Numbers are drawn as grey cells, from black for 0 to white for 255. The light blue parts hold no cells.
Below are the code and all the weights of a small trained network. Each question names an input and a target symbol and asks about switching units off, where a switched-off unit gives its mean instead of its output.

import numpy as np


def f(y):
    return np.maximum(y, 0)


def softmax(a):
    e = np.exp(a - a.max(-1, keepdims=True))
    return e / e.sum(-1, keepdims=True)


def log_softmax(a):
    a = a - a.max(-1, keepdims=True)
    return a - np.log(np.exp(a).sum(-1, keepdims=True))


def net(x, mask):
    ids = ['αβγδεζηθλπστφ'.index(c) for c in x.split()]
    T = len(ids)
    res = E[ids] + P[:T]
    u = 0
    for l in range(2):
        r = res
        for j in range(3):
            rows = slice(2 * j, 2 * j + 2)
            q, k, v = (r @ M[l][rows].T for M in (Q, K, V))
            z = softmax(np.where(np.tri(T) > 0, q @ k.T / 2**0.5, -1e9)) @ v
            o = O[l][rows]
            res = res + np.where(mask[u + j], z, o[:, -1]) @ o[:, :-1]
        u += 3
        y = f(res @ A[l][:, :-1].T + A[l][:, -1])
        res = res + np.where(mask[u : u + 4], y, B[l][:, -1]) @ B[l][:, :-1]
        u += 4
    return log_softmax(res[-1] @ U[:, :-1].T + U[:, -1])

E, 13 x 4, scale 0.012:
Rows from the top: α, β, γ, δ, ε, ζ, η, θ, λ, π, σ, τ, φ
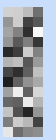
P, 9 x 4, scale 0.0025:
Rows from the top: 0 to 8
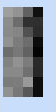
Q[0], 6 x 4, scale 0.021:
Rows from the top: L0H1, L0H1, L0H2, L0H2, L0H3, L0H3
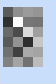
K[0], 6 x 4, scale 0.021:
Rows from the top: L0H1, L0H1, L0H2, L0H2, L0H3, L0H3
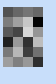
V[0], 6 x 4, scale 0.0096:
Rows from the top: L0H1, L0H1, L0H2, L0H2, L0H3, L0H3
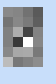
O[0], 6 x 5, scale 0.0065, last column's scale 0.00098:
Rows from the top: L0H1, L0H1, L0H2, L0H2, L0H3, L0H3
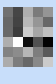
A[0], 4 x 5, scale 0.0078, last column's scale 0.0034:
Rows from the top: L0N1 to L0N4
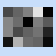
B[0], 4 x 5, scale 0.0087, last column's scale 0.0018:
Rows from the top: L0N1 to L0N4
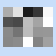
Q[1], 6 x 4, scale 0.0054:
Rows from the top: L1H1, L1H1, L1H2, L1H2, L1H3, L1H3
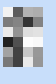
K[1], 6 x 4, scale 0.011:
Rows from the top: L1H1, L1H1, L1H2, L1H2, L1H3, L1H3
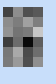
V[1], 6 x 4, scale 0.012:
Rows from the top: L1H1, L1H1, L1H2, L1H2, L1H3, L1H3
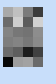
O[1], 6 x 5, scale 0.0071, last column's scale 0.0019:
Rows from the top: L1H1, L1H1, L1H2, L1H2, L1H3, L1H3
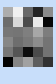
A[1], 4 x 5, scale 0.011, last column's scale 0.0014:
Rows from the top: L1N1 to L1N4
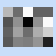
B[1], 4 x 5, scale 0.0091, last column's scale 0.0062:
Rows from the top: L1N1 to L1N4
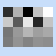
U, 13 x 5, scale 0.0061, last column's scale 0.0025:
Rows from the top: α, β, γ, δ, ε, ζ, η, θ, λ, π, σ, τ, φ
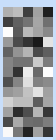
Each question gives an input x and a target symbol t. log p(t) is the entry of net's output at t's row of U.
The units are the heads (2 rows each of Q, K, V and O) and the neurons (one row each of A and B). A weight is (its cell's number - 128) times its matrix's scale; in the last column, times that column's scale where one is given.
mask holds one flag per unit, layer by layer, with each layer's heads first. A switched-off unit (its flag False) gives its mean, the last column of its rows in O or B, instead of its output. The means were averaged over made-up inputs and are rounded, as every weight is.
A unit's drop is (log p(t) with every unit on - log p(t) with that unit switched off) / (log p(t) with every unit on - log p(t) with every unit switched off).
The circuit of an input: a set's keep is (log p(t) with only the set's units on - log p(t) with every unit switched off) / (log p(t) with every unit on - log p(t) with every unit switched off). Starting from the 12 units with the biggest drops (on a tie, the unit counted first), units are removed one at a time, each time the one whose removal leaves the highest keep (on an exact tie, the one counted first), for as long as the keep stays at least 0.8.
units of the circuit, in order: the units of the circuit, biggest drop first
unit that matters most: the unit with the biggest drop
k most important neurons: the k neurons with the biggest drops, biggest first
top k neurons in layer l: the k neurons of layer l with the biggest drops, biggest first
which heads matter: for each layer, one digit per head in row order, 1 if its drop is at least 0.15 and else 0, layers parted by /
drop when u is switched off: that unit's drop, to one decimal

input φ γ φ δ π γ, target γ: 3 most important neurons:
L1N2; L1N1; L0N1
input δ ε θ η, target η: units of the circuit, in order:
L1N2; L1N1; L1H3
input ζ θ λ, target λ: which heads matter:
010 / 101
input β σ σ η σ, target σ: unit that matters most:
L0H2
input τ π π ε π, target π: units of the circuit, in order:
L0H2; L1H1; L1N2
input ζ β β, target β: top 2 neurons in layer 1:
L1N1; L1N2
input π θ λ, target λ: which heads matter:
000 / 101
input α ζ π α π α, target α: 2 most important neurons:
L1N1; L1N2
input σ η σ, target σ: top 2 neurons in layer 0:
L0N2; L0N3
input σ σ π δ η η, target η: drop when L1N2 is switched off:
0.5
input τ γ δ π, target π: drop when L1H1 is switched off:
0.2
